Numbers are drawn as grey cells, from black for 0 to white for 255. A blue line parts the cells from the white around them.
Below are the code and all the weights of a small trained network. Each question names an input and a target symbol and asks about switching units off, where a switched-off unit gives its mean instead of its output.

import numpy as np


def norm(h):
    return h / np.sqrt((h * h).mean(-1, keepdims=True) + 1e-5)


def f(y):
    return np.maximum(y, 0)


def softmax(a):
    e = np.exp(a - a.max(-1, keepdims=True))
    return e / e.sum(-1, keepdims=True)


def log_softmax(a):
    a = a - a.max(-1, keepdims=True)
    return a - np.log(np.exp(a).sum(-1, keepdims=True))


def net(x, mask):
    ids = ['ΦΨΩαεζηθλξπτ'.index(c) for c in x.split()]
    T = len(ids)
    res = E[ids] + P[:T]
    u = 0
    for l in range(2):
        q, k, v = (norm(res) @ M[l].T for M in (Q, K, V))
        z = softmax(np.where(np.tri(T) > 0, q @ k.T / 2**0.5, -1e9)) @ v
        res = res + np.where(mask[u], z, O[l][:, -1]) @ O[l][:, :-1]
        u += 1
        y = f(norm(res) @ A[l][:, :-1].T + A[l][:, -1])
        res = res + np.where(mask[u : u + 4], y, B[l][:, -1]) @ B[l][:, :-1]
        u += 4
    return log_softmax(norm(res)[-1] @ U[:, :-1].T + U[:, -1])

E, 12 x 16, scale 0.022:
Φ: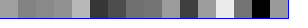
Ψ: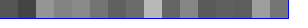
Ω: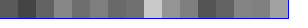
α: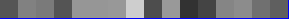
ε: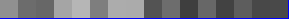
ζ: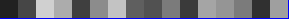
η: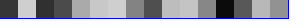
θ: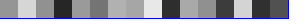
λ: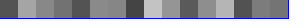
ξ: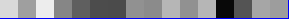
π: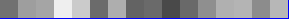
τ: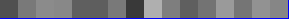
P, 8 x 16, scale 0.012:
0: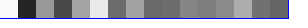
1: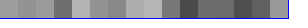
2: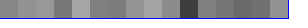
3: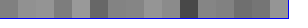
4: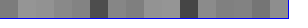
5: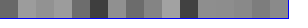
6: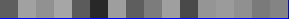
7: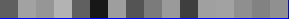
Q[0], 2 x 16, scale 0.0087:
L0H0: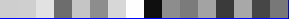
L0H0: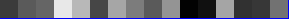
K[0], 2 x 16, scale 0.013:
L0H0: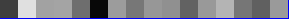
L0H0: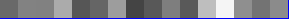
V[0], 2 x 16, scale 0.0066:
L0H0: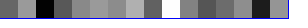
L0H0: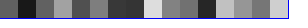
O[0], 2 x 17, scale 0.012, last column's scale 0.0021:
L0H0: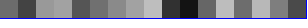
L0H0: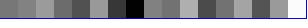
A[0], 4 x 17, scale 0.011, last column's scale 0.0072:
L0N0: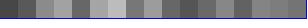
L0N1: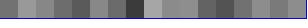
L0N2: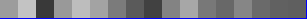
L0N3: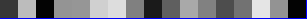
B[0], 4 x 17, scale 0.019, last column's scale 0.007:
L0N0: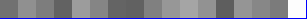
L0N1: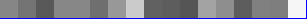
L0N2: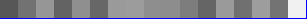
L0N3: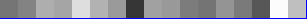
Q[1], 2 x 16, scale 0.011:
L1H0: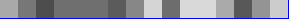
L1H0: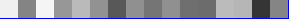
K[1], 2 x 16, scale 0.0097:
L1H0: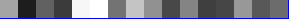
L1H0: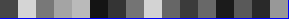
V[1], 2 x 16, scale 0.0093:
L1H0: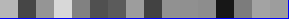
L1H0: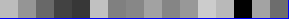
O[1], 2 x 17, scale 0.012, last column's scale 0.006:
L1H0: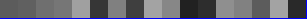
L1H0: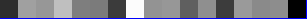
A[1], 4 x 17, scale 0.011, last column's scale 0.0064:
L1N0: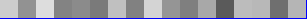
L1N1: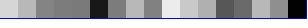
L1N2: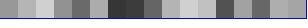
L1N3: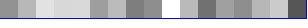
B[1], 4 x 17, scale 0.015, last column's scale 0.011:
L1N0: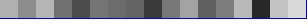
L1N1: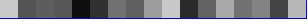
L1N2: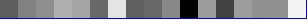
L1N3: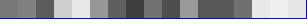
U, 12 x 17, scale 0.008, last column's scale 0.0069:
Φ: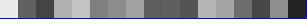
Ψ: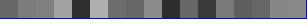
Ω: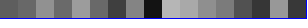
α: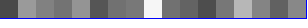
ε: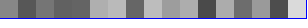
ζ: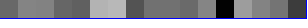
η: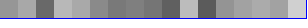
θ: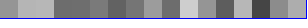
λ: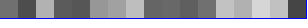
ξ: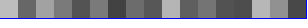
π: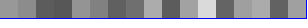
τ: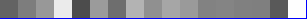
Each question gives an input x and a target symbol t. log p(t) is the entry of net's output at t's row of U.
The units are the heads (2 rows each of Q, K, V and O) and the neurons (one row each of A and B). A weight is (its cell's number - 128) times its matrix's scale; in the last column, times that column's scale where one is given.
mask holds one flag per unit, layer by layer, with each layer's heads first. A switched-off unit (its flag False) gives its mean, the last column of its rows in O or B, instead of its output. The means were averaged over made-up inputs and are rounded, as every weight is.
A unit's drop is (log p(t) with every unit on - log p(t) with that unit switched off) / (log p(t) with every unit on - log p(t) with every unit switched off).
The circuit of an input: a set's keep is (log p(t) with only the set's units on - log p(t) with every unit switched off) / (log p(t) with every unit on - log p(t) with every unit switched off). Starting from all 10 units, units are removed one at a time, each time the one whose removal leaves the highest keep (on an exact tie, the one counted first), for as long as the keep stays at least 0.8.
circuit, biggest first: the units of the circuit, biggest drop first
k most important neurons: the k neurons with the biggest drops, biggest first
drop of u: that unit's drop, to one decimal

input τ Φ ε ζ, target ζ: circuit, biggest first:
[L1N2, L0N0]
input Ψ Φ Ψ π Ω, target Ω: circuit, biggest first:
[L0N1, L0H0, L1N3]
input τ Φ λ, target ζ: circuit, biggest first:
[L0H0, L1N2]
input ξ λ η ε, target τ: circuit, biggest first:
[L1H0]
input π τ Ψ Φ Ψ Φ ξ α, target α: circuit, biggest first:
[L1H0, L1N0]
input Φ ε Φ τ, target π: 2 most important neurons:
[L0N1, L0N0]
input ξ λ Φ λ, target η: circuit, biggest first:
[L0H0, L1N3]
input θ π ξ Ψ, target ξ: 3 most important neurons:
[L1N1, L0N3, L0N1]
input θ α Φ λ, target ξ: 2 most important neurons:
[L1N1, L0N3]
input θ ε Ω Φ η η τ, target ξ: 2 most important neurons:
[L1N1, L0N3]
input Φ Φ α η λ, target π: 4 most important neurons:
[L0N1, L0N0, L1N2, L1N0]
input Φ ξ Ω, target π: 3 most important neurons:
[L0N1, L0N0, L1N2]
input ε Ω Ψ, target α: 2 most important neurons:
[L0N3, L1N3]
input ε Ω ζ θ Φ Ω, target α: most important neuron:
[L0N3]
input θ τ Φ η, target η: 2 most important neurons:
[L0N3, L1N3]
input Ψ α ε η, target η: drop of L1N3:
0.4
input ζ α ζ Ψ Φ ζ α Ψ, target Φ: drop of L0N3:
0.0
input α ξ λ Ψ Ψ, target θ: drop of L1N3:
0.2
